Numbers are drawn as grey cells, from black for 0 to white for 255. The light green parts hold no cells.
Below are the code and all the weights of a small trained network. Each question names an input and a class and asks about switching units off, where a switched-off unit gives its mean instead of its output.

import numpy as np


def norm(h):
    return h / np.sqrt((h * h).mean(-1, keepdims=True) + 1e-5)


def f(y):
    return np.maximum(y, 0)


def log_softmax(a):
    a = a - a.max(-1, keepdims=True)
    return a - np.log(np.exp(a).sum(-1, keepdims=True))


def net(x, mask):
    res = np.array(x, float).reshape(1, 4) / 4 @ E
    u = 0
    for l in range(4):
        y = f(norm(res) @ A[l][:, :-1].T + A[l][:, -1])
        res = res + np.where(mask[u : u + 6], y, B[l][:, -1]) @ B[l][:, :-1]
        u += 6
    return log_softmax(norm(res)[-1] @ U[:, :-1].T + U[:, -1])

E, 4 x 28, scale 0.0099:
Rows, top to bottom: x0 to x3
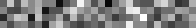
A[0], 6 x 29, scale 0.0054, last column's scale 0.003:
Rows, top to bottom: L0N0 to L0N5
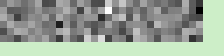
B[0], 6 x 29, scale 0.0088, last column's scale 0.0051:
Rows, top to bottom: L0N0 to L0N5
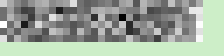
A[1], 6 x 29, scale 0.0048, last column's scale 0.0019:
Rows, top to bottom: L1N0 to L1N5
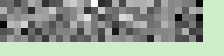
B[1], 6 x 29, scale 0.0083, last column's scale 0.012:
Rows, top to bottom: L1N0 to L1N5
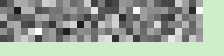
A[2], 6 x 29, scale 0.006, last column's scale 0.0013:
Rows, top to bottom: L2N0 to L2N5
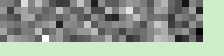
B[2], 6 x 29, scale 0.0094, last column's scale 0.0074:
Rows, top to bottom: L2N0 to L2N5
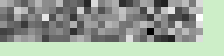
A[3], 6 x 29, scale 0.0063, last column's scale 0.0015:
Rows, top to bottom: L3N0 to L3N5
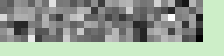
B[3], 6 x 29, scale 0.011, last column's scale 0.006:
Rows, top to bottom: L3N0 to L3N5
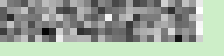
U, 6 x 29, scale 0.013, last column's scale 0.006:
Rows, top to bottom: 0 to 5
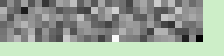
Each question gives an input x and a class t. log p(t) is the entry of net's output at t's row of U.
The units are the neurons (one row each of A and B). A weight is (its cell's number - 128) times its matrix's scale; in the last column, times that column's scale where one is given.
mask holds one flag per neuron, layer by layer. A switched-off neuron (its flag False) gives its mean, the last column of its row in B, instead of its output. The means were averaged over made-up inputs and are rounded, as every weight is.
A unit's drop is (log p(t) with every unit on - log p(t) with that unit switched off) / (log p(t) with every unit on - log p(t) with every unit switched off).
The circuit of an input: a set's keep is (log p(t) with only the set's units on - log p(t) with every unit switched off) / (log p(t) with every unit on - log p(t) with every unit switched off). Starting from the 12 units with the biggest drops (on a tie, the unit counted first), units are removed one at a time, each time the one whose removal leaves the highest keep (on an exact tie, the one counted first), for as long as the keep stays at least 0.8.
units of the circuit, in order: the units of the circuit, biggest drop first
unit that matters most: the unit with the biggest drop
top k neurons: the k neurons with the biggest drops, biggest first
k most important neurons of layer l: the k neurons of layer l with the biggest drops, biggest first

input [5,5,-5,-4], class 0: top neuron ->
[L3N4]
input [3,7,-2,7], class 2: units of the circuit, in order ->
[L2N1; L3N0]
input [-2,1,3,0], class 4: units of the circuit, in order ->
[L1N1; L2N2]
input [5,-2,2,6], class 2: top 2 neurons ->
[L2N1; L3N0]
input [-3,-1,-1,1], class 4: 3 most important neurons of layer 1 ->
[L1N1; L1N3; L1N2]
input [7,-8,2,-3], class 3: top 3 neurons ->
[L2N5; L0N1; L1N4]
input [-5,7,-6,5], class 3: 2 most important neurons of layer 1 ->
[L1N0; L1N3]
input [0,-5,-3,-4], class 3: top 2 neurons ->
[L2N5; L3N1]
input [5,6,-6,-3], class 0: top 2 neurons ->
[L3N4; L2N5]
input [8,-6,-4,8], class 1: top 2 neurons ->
[L2N0; L2N3]
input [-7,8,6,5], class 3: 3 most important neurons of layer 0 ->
[L0N3; L0N2; L0N5]
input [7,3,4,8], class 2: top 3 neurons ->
[L2N1; L3N0; L1N5]
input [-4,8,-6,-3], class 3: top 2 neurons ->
[L1N0; L3N1]
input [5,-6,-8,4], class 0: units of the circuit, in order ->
[L3N4]
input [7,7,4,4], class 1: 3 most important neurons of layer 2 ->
[L2N0; L2N5; L2N3]
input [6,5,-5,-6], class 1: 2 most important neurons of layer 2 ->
[L2N0; L2N3]
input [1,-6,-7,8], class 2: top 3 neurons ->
[L2N1; L3N0; L1N5]
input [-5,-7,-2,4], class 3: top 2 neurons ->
[L2N5; L0N3]
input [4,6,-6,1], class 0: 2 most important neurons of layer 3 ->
[L3N4; L3N3]
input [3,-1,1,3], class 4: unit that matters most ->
L0N3
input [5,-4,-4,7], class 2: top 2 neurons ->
[L2N1; L3N0]
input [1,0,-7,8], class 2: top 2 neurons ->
[L2N1; L3N0]
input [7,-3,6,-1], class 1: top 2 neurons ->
[L2N0; L1N2]
